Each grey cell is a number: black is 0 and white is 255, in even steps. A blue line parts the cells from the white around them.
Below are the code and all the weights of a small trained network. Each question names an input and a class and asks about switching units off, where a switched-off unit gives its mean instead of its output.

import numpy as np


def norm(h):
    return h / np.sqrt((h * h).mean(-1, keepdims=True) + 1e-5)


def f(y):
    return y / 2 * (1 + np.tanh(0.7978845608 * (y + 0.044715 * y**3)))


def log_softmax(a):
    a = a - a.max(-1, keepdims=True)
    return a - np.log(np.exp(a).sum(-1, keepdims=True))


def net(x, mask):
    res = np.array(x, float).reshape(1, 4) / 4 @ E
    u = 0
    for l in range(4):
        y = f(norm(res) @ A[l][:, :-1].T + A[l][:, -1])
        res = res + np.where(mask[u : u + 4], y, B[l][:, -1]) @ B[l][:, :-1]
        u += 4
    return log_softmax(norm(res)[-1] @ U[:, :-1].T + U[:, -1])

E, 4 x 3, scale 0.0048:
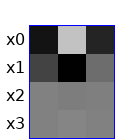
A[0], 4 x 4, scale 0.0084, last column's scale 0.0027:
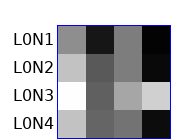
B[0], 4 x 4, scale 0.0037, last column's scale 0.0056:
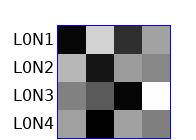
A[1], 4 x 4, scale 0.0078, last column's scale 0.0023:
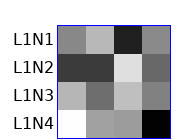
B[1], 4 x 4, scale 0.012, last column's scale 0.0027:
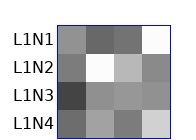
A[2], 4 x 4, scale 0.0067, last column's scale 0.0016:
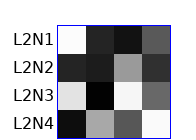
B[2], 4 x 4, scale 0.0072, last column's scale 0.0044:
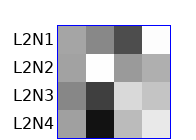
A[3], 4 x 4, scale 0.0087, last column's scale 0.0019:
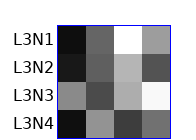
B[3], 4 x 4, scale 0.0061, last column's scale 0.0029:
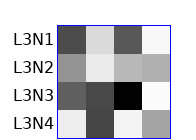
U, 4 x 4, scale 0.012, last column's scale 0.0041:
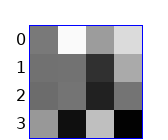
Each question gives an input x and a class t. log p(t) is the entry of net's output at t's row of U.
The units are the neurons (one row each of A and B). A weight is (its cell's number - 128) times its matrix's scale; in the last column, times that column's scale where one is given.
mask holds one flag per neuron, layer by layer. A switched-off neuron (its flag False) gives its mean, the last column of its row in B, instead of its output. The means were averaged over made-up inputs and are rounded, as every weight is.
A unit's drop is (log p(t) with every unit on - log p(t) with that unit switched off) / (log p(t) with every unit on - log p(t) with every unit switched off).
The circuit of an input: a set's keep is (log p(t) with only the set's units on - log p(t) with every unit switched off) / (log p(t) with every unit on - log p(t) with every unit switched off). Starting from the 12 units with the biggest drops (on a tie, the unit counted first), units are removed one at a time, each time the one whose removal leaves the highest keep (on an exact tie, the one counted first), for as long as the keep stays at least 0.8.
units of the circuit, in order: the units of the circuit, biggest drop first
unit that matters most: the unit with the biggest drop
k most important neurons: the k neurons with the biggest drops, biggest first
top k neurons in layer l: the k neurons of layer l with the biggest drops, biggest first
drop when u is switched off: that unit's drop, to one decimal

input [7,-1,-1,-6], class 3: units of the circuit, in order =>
(L3N4)
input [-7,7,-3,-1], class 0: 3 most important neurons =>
(L1N2 L1N1 L3N1)
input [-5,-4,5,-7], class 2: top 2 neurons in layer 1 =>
(L1N4 L1N2)
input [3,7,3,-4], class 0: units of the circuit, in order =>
(L0N3 L3N2 L2N2)
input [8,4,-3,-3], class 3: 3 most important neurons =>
(L3N4 L2N3 L0N3)
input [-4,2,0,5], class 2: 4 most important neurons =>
(L0N3 L0N1 L2N4 L3N4)
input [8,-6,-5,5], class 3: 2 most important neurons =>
(L3N4 L2N2)
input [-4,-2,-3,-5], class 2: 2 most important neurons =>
(L0N3 L2N4)
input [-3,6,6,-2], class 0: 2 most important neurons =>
(L1N2 L2N2)
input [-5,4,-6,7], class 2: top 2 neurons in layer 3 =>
(L3N3 L3N4)
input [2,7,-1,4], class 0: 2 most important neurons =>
(L0N3 L3N2)
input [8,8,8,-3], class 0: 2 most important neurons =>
(L0N3 L2N1)
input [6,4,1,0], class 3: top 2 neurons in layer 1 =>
(L1N3 L1N1)
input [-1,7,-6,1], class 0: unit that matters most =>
L3N2
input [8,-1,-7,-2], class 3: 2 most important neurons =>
(L3N4 L0N3)
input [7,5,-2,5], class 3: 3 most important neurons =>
(L3N4 L2N3 L1N3)
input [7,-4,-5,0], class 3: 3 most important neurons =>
(L3N4 L0N3 L2N1)
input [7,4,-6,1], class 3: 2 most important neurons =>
(L3N4 L2N3)
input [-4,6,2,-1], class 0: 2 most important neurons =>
(L1N2 L2N2)
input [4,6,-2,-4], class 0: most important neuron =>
(L0N3)
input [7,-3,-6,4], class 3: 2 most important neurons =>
(L3N4 L0N3)
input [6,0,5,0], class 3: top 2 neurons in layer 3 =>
(L3N1 L3N4)
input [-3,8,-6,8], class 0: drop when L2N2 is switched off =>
0.1
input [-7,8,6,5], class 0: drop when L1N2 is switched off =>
1.0
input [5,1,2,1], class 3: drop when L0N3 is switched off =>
0.2
